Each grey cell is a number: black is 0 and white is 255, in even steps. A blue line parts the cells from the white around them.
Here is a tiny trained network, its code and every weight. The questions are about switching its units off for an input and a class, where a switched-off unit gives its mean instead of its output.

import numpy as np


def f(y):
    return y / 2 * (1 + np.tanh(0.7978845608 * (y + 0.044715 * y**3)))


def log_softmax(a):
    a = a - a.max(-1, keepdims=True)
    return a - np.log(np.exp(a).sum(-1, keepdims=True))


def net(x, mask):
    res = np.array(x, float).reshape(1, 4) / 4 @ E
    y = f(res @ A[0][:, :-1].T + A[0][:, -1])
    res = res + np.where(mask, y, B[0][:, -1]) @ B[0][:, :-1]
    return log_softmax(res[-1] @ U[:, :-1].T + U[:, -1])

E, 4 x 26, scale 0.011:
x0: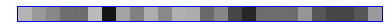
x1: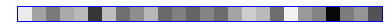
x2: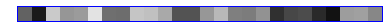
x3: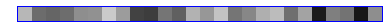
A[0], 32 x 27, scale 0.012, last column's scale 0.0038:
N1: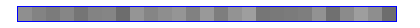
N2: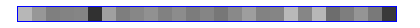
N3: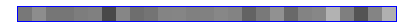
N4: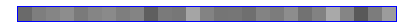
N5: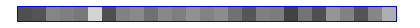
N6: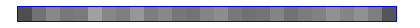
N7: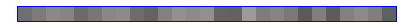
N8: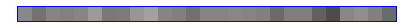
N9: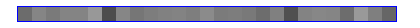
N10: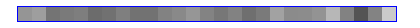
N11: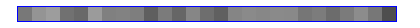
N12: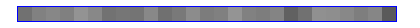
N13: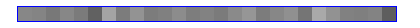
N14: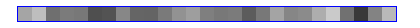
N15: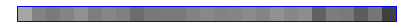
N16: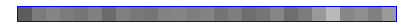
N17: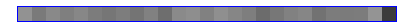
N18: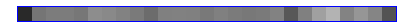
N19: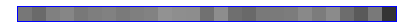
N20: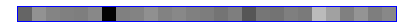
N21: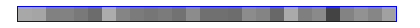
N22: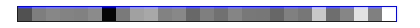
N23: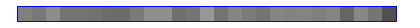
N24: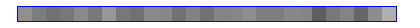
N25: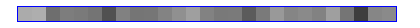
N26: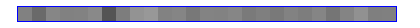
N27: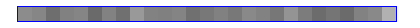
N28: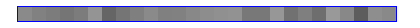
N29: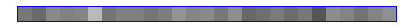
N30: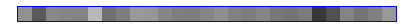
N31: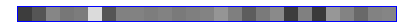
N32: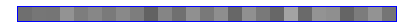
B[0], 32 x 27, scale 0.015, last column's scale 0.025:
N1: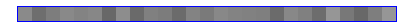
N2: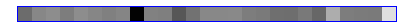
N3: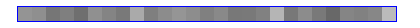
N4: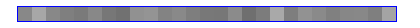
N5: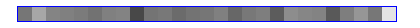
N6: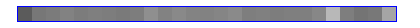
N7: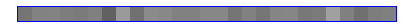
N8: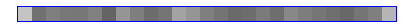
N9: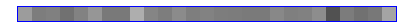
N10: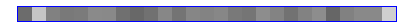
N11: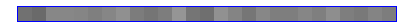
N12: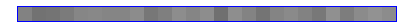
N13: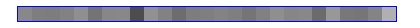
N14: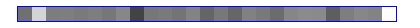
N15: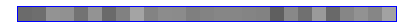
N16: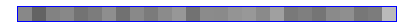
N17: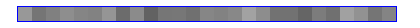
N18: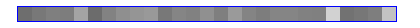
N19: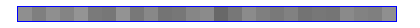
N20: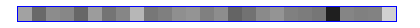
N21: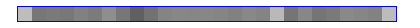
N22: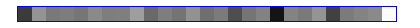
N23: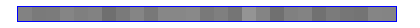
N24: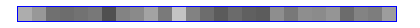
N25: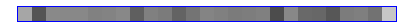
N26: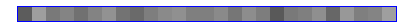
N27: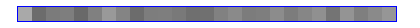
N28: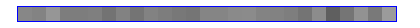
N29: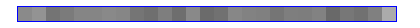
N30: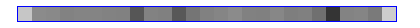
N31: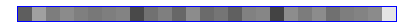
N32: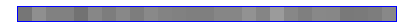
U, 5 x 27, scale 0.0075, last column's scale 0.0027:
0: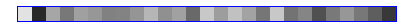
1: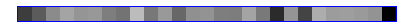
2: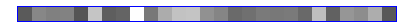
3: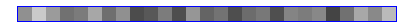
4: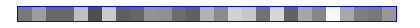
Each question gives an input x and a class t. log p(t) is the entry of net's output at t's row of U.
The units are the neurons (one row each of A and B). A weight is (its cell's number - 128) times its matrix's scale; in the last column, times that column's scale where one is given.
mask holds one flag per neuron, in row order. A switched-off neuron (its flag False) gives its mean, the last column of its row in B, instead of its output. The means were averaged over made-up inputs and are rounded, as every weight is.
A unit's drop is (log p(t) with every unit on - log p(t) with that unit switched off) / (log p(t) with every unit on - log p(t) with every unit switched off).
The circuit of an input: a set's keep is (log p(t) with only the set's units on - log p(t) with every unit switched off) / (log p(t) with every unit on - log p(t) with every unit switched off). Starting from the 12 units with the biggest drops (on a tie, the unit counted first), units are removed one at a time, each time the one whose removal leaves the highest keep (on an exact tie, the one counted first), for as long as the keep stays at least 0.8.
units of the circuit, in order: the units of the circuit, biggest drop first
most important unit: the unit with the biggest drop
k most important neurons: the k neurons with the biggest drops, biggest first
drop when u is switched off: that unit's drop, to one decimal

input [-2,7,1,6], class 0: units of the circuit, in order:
[N22, N14, N31]
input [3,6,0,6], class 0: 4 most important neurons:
[N22, N14, N31, N5]
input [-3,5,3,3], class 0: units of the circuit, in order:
[N22, N14, N31]
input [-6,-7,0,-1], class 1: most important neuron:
[N18]
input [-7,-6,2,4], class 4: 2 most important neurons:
[N22, N18]
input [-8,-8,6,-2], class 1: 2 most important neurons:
[N18, N14]
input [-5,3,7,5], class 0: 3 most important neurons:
[N22, N14, N5]
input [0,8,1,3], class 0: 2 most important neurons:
[N22, N14]
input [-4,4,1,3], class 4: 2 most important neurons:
[N22, N20]
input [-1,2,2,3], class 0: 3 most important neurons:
[N22, N14, N31]
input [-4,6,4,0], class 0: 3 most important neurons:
[N22, N14, N31]
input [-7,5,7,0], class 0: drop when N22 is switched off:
0.2
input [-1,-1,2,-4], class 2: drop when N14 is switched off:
0.1
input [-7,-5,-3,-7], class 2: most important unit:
N20
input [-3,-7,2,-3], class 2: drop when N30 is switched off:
0.2
